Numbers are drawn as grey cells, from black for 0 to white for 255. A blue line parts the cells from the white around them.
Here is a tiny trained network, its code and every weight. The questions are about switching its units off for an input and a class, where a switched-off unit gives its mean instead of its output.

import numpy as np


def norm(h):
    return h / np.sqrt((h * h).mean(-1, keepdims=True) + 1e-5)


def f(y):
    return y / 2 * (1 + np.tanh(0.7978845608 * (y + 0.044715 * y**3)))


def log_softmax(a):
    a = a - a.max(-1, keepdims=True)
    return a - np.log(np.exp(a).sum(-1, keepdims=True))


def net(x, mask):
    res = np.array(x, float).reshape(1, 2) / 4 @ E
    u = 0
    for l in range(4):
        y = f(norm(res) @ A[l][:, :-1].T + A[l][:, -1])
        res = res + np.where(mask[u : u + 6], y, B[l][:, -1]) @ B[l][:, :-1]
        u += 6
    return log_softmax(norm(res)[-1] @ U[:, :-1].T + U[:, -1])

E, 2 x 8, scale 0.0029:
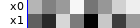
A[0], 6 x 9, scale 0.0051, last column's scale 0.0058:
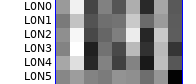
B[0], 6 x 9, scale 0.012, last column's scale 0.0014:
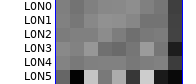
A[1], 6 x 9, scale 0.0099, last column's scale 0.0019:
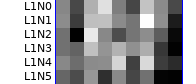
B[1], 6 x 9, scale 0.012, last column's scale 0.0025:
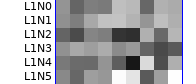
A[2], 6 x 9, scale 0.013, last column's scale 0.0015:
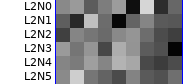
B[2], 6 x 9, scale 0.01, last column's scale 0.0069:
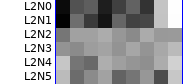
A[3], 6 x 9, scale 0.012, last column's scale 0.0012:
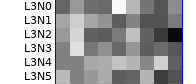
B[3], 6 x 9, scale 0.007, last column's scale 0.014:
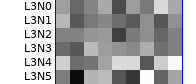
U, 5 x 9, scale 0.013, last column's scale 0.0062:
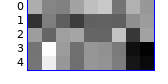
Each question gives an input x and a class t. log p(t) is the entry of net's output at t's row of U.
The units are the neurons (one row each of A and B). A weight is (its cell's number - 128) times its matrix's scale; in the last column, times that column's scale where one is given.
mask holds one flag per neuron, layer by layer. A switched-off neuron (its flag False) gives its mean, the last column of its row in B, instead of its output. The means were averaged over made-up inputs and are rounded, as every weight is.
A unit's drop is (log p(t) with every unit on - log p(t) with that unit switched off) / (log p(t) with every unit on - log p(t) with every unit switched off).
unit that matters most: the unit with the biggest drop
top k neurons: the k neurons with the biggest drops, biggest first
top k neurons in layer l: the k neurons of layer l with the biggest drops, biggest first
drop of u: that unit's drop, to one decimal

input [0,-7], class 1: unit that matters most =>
L2N0
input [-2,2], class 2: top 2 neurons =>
L1N5, L1N2
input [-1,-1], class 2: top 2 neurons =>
L1N5, L1N4
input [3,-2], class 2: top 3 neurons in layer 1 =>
L1N4, L1N5, L1N1
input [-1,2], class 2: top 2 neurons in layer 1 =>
L1N5, L1N2
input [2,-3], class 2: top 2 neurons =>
L1N4, L1N5
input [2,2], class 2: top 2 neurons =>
L1N2, L1N5
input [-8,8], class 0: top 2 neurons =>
L1N5, L2N0
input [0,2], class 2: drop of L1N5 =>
1.2
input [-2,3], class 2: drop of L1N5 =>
1.1
